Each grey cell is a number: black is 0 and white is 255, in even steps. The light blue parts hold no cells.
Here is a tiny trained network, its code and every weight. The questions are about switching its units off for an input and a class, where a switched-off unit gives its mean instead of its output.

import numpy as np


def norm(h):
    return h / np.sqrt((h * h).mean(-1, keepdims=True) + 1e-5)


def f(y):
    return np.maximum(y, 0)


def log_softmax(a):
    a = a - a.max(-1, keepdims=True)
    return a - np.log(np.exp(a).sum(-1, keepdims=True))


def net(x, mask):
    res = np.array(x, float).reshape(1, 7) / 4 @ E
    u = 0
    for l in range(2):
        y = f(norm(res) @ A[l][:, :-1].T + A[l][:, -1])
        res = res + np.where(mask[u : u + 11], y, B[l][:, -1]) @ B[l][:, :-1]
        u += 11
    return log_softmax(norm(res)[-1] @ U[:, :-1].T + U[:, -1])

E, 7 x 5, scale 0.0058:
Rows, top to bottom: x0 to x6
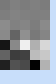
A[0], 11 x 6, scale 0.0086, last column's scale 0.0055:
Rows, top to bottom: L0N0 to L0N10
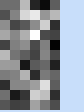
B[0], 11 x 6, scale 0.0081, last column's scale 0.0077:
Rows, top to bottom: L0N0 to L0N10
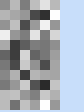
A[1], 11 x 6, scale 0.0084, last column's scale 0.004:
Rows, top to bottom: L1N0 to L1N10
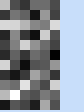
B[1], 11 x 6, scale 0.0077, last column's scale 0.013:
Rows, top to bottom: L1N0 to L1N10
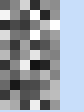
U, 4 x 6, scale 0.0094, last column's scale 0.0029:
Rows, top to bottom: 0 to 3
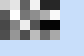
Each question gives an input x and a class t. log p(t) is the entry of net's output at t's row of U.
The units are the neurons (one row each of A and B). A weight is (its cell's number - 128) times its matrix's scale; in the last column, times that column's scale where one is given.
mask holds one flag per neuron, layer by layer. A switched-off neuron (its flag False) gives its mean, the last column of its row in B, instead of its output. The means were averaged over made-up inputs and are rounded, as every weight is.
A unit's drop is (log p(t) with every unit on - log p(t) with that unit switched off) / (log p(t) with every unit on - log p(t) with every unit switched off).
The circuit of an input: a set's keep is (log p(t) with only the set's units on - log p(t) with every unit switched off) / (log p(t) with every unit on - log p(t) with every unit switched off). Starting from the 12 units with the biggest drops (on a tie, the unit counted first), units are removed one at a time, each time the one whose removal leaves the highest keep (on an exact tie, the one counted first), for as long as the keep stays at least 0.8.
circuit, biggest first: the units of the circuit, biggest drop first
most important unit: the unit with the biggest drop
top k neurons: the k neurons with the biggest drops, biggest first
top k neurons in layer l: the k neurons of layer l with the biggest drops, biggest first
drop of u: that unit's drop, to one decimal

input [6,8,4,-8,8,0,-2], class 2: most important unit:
L0N8
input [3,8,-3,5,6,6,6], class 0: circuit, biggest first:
L0N3, L1N1, L1N2, L1N10
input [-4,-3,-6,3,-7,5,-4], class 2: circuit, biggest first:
L1N6, L1N0
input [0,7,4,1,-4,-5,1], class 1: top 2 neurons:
L0N0, L0N7
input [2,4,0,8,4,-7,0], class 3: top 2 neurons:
L1N2, L0N9
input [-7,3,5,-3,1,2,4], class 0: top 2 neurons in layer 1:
L1N3, L1N1
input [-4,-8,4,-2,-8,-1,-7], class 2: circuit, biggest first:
L1N6, L0N0, L1N0, L1N3
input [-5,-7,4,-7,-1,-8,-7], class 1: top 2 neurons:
L1N2, L1N9
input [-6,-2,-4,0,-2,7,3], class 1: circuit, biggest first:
L0N9, L1N8
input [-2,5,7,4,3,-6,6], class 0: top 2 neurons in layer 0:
L0N3, L0N1
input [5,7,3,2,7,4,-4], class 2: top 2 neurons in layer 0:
L0N8, L0N1
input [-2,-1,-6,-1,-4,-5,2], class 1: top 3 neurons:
L0N0, L0N7, L0N8
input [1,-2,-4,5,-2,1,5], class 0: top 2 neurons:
L0N3, L1N2
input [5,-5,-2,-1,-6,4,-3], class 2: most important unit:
L1N6
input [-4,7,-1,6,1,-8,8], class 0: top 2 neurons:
L0N3, L1N3
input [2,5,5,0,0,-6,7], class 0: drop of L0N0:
-0.1
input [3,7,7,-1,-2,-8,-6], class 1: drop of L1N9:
0.2
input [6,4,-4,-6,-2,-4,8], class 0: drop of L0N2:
0.0
